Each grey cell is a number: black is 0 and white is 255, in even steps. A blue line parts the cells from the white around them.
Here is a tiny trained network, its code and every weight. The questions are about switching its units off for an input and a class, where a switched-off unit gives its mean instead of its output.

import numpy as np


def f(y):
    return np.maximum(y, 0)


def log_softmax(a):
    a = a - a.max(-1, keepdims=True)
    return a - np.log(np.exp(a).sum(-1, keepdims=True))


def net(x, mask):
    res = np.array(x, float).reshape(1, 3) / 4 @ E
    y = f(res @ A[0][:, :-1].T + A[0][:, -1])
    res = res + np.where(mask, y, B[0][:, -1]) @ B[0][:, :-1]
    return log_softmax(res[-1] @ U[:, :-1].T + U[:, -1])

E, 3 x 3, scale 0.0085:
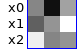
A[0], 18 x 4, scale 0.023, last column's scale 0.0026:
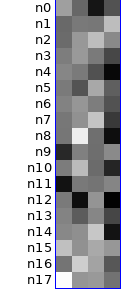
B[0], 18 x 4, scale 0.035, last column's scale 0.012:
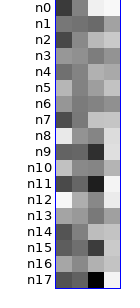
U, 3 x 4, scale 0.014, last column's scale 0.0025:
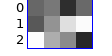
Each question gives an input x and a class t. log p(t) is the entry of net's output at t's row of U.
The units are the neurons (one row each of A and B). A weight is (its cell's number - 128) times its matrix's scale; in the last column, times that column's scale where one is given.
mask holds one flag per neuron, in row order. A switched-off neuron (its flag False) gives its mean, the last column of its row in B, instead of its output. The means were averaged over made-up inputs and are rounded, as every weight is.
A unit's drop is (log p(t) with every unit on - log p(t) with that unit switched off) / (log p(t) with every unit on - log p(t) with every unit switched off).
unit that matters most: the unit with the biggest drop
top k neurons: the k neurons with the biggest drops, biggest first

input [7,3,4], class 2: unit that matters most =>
n12
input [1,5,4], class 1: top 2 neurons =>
(n11; n14)
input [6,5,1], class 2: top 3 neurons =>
(n12; n0; n5)
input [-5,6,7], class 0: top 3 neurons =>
(n17; n15; n0)
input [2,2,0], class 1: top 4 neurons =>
(n8; n17; n10; n12)
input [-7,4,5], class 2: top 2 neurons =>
(n8; n16)
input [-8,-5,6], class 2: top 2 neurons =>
(n8; n11)
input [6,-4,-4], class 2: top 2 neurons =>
(n12; n17)
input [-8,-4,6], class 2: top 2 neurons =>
(n8; n11)
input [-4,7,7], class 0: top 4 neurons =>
(n17; n15; n0; n4)
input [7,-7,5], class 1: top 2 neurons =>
(n0; n8)
